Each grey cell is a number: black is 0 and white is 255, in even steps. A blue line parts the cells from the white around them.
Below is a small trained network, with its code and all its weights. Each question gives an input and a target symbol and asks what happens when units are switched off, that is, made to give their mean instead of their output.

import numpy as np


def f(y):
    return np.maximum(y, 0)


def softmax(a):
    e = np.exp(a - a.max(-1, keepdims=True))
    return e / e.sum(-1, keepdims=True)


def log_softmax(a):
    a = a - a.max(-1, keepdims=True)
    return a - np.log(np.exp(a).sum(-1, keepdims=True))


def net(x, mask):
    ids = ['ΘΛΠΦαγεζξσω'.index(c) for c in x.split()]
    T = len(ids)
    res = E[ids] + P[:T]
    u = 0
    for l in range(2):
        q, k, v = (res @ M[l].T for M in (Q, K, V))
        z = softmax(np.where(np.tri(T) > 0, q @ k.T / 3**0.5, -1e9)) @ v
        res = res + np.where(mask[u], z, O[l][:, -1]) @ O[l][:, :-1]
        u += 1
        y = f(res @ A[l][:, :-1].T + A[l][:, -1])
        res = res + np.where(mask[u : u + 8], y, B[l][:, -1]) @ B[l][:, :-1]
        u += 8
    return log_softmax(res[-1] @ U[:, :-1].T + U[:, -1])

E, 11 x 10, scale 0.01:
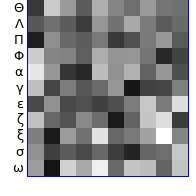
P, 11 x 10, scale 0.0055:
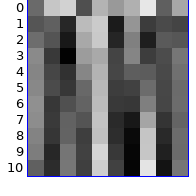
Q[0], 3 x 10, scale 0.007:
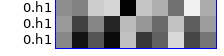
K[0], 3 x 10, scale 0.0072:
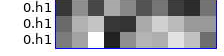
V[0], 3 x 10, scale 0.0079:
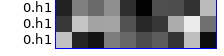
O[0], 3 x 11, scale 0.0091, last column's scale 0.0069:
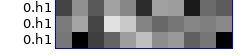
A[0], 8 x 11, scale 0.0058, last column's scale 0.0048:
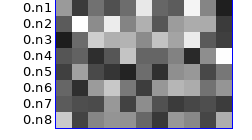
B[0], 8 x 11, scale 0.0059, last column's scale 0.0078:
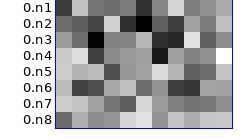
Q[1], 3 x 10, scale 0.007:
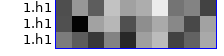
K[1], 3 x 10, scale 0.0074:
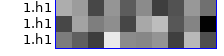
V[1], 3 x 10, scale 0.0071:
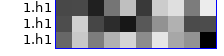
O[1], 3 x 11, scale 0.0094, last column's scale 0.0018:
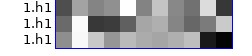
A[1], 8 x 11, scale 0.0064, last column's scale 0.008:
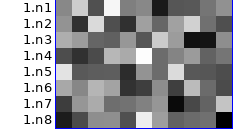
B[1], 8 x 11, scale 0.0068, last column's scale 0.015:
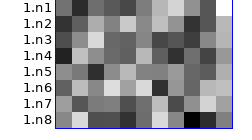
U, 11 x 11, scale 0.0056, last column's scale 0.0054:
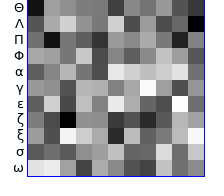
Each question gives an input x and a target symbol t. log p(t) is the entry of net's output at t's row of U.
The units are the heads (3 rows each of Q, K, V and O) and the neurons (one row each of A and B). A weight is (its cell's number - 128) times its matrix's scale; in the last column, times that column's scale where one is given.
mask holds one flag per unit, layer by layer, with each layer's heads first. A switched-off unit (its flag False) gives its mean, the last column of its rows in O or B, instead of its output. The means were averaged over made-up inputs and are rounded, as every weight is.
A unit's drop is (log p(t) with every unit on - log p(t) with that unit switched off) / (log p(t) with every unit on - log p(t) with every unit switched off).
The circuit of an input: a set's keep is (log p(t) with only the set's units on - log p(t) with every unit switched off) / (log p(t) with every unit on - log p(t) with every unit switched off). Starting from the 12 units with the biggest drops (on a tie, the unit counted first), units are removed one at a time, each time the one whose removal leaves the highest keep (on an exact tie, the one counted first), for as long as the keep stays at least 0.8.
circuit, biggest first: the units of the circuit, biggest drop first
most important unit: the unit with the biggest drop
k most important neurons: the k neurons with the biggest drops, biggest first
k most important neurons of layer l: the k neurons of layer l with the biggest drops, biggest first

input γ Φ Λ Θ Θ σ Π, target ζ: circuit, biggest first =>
[1.h1, 0.h1, 0.n4]
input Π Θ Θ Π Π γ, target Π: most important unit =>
1.n1
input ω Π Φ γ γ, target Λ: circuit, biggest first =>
[1.n6, 0.h1, 1.h1, 1.n2]
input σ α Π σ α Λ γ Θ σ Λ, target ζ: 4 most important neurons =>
[0.n4, 1.n6, 0.n8, 0.n1]
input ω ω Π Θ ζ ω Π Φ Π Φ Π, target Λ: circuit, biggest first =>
[0.h1, 1.n6, 1.h1, 1.n2]
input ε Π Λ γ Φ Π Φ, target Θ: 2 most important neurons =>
[1.n3, 1.n1]
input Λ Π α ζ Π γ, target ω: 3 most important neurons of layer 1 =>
[1.n1, 1.n2, 1.n6]
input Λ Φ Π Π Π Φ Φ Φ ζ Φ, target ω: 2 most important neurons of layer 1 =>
[1.n1, 1.n2]
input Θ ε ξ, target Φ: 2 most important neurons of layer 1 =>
[1.n6, 1.n2]
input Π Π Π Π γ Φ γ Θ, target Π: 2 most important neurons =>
[1.n1, 0.n4]
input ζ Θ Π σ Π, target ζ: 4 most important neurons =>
[0.n4, 0.n5, 1.n6, 1.n2]
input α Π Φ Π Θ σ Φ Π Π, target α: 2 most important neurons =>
[0.n1, 0.n4]
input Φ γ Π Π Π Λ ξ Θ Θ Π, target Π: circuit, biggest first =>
[0.h1, 1.h1]
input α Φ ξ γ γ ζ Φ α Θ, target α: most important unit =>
0.n1
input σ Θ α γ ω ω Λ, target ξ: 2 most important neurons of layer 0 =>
[0.n6, 0.n8]
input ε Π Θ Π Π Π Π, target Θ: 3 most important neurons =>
[1.n3, 1.n1, 0.n2]
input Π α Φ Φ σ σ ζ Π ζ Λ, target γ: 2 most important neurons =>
[0.n4, 1.n1]
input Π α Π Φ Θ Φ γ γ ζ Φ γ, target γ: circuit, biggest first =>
[0.h1, 1.n1, 1.h1]
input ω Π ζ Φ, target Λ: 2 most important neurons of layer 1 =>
[1.n6, 1.n2]
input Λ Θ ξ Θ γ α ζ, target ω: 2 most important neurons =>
[1.n1, 1.n2]
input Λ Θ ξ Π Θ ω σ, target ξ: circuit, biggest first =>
[1.h1]
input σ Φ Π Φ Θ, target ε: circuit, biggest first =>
[0.h1, 1.h1]
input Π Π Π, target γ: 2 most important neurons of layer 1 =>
[1.n1, 1.n4]
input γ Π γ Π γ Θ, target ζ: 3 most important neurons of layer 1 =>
[1.n1, 1.n5, 1.n2]
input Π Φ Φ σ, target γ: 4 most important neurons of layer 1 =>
[1.n1, 1.n3, 1.n7, 1.n4]
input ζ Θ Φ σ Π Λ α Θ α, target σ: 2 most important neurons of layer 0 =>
[0.n8, 0.n5]
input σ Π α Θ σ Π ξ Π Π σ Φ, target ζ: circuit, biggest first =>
[1.h1]
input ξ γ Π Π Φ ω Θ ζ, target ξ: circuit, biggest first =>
[1.h1, 0.h1]
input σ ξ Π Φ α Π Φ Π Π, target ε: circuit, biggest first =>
[0.h1, 1.h1]
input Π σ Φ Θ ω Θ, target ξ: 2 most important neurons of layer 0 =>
[0.n6, 0.n8]
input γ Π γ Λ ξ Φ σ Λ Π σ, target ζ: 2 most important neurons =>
[0.n4, 1.n1]
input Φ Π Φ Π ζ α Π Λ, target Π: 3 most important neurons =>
[1.n2, 1.n5, 1.n6]
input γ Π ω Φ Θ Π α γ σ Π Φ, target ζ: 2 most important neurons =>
[1.n1, 0.n4]
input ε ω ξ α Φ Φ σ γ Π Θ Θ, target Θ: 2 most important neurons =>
[1.n3, 1.n1]
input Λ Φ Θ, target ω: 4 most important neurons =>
[1.n1, 1.n2, 0.n2, 1.n6]
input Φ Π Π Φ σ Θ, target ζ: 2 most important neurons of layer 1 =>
[1.n1, 1.n5]
